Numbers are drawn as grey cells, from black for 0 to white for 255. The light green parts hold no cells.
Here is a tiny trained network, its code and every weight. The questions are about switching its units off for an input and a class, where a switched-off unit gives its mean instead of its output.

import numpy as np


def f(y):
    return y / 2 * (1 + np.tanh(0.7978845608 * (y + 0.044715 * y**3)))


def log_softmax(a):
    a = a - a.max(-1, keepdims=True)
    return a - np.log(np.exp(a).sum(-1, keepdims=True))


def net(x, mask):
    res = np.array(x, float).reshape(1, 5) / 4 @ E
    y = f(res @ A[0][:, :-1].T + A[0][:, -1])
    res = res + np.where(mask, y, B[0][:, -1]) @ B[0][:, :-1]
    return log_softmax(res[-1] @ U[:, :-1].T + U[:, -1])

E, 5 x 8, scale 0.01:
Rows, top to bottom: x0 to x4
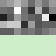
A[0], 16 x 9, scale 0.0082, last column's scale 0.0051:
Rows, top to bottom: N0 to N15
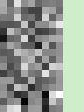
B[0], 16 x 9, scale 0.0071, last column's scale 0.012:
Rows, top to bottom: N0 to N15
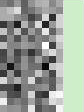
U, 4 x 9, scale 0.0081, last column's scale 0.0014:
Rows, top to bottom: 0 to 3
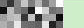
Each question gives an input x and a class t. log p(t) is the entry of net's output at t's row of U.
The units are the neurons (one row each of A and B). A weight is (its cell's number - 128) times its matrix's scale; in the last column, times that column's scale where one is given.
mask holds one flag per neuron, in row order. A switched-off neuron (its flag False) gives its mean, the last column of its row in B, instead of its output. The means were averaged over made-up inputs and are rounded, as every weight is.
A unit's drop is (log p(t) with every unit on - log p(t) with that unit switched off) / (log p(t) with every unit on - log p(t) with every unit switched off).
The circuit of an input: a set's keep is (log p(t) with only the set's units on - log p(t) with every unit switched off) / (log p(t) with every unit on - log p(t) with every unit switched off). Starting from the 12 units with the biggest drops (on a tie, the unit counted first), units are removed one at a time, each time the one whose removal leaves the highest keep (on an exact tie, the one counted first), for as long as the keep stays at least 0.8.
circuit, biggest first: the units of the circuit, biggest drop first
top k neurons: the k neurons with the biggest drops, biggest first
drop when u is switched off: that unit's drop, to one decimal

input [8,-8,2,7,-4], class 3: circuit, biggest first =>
[N13, N6]
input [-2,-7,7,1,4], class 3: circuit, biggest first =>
[N6]
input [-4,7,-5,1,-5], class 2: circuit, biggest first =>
[N15, N3]
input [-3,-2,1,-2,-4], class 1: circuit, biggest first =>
[N13, N15]
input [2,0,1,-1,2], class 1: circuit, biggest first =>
[N13, N15]
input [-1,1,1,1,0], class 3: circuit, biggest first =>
[N13, N3]
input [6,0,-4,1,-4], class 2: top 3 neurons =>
[N3, N15, N10]
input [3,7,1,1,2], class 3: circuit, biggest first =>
[N13, N3]
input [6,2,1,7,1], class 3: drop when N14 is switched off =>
-0.1
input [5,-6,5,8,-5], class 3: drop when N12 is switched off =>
0.0
